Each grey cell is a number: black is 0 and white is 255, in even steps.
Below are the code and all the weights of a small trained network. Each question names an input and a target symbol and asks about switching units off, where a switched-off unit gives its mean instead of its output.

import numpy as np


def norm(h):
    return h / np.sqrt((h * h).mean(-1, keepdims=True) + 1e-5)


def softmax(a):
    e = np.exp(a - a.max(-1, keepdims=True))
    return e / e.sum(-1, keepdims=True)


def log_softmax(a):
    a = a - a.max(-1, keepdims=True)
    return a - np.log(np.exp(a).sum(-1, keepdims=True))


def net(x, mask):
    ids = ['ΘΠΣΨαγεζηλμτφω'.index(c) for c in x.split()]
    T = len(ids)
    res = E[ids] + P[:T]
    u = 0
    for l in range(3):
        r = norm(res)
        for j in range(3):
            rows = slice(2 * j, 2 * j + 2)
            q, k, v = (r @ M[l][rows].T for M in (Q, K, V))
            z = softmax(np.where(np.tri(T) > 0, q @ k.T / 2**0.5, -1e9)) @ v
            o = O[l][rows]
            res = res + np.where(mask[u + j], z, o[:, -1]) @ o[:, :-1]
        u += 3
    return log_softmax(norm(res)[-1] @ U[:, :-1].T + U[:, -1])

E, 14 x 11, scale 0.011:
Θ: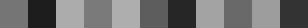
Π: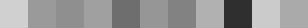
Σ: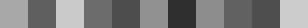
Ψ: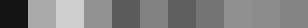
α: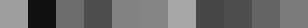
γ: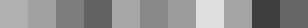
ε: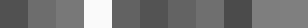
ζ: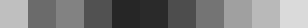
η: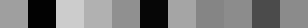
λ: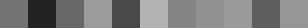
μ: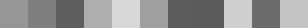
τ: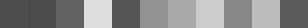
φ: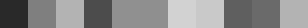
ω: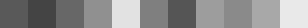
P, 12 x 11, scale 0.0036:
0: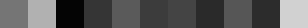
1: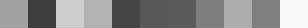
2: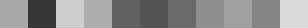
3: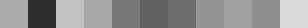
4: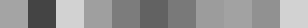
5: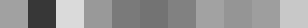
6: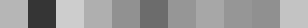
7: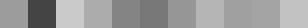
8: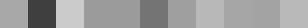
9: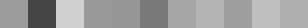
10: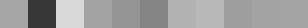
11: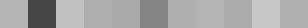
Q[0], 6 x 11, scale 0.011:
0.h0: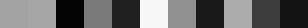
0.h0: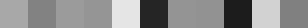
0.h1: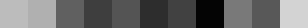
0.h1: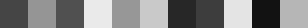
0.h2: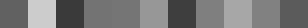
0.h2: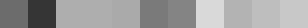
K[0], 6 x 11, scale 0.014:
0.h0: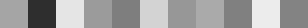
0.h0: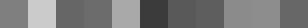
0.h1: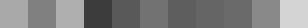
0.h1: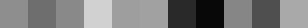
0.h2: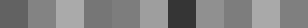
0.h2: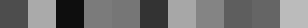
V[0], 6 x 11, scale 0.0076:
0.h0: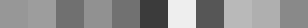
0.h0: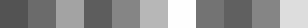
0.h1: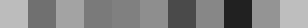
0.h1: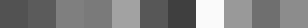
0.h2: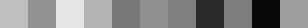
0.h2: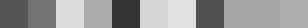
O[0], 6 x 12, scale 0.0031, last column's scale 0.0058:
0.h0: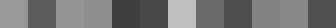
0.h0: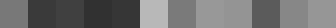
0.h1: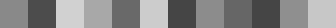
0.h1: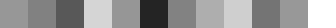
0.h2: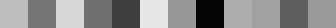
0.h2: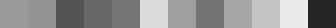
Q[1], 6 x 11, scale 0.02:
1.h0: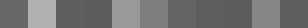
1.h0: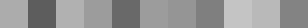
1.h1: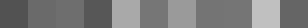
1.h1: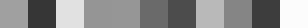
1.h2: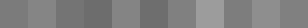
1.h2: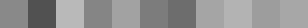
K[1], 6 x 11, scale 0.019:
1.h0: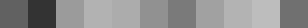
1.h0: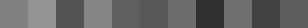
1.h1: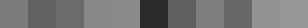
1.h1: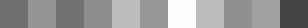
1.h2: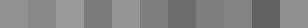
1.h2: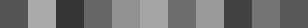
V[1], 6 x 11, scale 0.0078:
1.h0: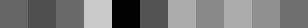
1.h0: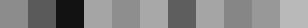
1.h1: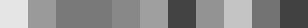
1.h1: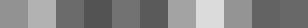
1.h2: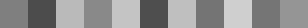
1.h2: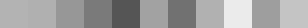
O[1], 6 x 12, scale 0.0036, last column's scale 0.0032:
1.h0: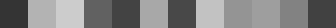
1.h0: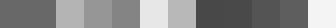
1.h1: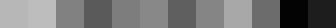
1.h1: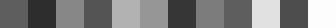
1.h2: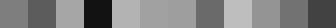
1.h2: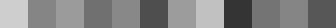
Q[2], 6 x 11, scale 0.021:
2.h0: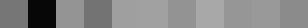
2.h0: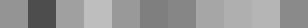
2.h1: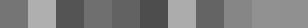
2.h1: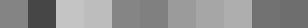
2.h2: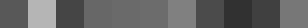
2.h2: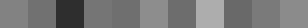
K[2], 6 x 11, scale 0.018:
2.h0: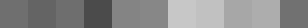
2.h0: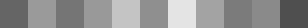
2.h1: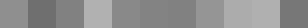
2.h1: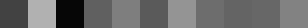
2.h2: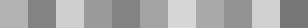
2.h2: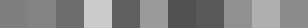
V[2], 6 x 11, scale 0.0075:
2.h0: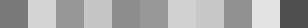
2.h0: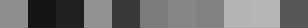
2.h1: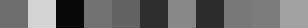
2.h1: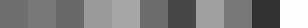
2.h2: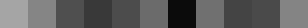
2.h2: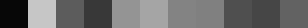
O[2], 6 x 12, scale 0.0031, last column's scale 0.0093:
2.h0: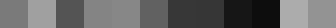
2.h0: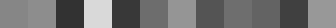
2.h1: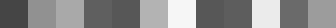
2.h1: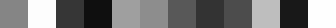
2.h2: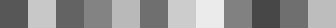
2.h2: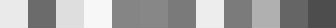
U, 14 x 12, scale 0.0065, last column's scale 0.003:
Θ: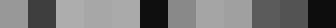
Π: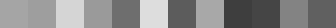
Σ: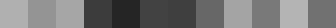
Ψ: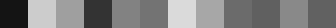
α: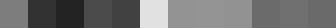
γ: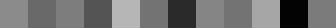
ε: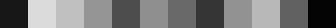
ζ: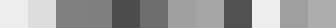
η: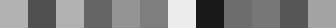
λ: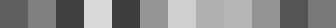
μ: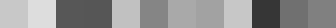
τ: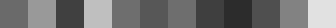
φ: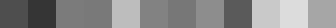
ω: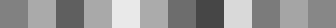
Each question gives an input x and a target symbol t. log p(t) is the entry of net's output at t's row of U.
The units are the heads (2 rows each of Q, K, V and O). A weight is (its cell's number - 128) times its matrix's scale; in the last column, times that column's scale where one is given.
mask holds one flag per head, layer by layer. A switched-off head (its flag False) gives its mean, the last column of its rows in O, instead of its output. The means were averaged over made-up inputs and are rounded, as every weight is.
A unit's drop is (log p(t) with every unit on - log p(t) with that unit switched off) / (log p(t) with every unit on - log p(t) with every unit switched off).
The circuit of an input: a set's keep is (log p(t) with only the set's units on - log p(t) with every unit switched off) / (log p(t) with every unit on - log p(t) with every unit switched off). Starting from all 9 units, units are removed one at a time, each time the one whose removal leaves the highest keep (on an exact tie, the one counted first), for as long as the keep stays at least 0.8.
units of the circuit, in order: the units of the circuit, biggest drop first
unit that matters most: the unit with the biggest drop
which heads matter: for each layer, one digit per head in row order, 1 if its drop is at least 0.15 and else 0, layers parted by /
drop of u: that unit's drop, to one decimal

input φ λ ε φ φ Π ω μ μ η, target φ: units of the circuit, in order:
[1.h1]
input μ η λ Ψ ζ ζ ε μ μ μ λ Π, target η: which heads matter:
000 / 100 / 000
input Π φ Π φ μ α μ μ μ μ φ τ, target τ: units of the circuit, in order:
[2.h0 0.h1 1.h1]
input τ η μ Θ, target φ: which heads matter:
001 / 010 / 000
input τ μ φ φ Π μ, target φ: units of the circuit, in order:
[1.h1 0.h2]
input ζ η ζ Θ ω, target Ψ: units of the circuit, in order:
[2.h2 2.h1]
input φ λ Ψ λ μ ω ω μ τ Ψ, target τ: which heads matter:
000 / 000 / 100
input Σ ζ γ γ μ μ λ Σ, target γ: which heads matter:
000 / 010 / 000
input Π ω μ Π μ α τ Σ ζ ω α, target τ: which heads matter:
000 / 000 / 100
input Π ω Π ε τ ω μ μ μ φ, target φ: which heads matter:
000 / 010 / 000
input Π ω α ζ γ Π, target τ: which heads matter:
010 / 001 / 101
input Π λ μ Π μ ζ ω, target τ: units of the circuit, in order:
[1.h2 1.h1]
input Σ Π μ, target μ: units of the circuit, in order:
[1.h1 2.h2]
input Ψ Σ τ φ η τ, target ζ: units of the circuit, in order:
[0.h2 1.h2 2.h2]
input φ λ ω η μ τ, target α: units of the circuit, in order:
[0.h0]
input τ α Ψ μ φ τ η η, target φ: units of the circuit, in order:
[0.h2 1.h1]
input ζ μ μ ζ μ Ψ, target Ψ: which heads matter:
000 / 000 / 001
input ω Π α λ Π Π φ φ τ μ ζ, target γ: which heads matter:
001 / 000 / 010
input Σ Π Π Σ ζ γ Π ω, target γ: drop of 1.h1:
0.7
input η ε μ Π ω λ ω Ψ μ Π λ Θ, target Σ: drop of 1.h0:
0.4
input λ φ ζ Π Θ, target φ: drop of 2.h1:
-0.1
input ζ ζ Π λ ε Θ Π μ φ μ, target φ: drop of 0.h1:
0.0
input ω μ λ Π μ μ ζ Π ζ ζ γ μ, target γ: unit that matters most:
1.h1
